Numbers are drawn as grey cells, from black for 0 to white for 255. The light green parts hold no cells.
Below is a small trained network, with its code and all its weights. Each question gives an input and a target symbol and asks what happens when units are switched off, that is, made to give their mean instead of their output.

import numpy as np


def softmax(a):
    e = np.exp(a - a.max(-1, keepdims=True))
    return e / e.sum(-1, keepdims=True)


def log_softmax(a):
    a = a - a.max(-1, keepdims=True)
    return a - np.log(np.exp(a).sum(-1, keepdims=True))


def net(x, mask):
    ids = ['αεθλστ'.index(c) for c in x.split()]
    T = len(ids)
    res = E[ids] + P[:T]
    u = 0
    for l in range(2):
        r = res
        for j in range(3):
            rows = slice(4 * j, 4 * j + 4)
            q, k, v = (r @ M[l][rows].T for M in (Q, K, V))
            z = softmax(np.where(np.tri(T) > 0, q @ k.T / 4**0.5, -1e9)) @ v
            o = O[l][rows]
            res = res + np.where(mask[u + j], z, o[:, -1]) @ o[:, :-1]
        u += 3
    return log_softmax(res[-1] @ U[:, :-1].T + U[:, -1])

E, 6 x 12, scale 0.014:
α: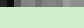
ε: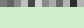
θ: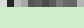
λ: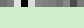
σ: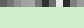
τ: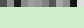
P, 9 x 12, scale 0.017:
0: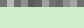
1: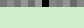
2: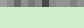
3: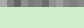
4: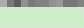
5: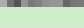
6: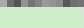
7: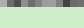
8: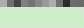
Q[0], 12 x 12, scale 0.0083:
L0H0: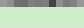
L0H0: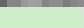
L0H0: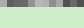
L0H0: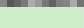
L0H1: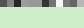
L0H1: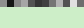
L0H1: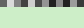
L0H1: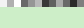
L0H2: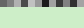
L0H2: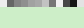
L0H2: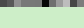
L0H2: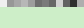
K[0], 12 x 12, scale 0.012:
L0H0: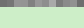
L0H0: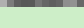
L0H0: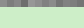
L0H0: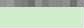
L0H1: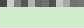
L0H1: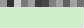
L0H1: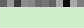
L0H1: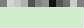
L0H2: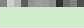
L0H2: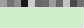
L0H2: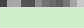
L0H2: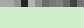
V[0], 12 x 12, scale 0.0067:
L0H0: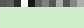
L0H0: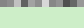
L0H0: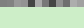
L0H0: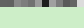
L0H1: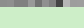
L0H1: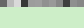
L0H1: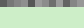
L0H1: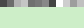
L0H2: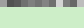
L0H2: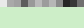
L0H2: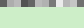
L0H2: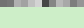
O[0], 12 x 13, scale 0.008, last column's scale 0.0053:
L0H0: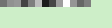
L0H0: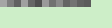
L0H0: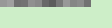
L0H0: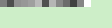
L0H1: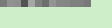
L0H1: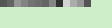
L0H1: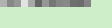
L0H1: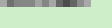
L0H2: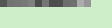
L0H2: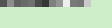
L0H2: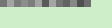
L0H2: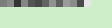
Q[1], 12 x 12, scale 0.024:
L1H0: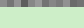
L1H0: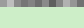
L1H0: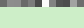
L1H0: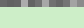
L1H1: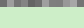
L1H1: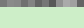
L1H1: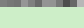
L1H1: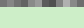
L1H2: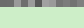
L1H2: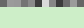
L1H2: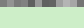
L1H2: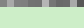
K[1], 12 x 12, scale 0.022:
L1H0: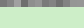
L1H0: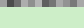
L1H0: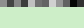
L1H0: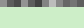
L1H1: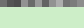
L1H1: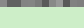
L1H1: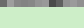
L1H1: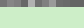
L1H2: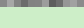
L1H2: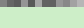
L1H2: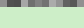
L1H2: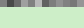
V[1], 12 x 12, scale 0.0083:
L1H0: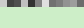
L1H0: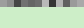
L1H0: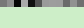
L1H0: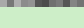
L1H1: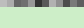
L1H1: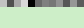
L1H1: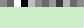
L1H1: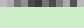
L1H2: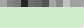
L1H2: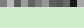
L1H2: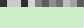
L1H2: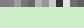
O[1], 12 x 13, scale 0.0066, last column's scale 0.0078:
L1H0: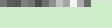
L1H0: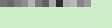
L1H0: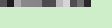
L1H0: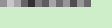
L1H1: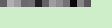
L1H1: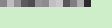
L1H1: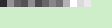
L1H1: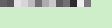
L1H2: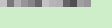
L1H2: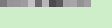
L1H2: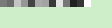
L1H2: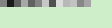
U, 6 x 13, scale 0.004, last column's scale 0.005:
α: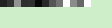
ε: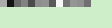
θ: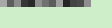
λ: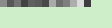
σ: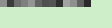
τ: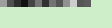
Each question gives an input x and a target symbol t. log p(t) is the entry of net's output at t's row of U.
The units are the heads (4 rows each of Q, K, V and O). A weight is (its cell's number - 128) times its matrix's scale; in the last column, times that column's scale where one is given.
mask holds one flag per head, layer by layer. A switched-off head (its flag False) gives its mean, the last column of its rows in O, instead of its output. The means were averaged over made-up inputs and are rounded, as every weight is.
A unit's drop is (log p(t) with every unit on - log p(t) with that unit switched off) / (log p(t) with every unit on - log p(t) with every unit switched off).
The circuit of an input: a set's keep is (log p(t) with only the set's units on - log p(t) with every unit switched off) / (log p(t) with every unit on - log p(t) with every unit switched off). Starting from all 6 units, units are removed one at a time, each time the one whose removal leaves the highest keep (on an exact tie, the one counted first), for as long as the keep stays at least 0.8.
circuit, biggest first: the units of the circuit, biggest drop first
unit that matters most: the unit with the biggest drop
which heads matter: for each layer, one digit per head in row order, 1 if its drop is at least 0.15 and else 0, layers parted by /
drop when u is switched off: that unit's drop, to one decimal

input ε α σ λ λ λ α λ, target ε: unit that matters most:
L0H0
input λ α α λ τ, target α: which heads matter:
100 / 000
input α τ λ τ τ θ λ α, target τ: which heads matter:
111 / 011
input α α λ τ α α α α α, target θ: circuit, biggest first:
L1H0, L0H2
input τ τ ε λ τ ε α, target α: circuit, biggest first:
L0H0, L1H1
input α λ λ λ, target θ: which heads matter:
110 / 100
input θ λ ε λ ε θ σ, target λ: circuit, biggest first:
L0H0, L1H1, L1H0, L0H2
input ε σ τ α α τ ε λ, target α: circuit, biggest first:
L0H2, L1H1
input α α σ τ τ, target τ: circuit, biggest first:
L0H2, L1H1, L1H2
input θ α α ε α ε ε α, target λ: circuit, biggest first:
L1H1, L1H2
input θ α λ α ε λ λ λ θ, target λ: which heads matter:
101 / 011
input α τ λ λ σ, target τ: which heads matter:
111 / 010
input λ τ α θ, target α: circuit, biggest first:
L0H0, L1H0
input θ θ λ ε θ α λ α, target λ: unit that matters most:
L0H0
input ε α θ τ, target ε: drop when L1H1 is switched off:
0.2
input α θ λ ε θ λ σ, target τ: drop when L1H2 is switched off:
0.1
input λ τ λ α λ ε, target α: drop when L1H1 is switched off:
0.1
